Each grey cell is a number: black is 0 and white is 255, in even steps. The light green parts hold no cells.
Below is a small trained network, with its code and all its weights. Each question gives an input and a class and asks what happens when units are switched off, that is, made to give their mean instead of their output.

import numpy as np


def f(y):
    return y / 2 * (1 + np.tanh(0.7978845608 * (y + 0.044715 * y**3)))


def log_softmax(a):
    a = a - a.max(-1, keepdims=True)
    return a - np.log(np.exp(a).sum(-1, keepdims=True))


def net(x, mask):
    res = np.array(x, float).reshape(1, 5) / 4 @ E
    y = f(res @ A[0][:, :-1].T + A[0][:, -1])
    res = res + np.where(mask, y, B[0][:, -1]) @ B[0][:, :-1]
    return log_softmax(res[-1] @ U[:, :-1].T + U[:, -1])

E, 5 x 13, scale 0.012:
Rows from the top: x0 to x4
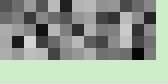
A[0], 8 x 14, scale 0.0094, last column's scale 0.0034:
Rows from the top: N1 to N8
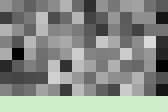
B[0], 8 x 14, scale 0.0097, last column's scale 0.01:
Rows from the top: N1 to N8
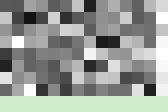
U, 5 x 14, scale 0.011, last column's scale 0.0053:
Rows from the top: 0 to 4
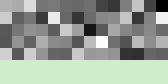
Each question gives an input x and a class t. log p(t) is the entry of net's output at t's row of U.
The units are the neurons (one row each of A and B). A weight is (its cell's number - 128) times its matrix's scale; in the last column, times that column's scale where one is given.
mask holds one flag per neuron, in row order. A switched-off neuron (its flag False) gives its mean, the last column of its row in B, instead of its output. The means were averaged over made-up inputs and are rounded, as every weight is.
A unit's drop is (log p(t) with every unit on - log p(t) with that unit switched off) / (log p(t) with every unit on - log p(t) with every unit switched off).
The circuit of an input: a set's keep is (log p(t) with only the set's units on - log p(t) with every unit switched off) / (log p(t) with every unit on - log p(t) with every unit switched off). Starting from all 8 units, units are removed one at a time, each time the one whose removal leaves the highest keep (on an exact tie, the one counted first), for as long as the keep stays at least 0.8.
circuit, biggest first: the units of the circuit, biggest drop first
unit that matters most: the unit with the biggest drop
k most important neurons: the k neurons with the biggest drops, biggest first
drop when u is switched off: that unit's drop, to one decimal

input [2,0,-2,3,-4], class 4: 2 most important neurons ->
(N7, N2)
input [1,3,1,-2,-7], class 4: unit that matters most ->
N7
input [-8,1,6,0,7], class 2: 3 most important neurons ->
(N2, N7, N3)
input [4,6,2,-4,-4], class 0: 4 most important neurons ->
(N8, N5, N2, N1)
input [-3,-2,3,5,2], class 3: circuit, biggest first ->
(N5, N2)
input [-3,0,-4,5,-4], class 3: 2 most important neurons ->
(N5, N6)
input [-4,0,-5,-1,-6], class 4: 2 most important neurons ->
(N7, N1)
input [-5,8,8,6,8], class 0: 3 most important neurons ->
(N2, N8, N7)
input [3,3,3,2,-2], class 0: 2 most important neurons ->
(N2, N1)
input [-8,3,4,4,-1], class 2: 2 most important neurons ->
(N2, N1)
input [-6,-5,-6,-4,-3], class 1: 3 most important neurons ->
(N2, N6, N8)
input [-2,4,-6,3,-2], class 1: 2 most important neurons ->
(N2, N4)
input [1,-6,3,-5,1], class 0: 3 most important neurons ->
(N4, N5, N2)
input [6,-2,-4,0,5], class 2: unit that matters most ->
N6
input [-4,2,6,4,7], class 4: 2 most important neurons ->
(N2, N3)
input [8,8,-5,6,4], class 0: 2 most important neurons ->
(N8, N1)
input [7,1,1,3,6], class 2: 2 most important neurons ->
(N6, N7)
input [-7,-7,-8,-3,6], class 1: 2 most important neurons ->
(N2, N8)
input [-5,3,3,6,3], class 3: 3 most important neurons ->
(N5, N6, N2)
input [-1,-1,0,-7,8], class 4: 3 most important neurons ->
(N5, N3, N6)
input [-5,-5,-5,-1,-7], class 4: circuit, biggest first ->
(N7)
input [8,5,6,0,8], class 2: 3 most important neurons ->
(N6, N2, N7)
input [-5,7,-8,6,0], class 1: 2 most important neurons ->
(N2, N4)
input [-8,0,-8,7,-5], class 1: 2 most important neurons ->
(N2, N6)
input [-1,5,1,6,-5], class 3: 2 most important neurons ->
(N5, N4)
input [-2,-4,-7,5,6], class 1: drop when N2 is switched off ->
0.8
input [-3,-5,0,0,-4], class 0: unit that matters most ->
N4
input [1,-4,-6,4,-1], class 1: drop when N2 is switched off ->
1.0
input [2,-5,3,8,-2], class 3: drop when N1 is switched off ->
0.0
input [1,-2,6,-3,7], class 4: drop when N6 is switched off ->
0.1
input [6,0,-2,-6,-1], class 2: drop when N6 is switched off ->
0.8
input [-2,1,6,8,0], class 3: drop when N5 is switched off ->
0.7
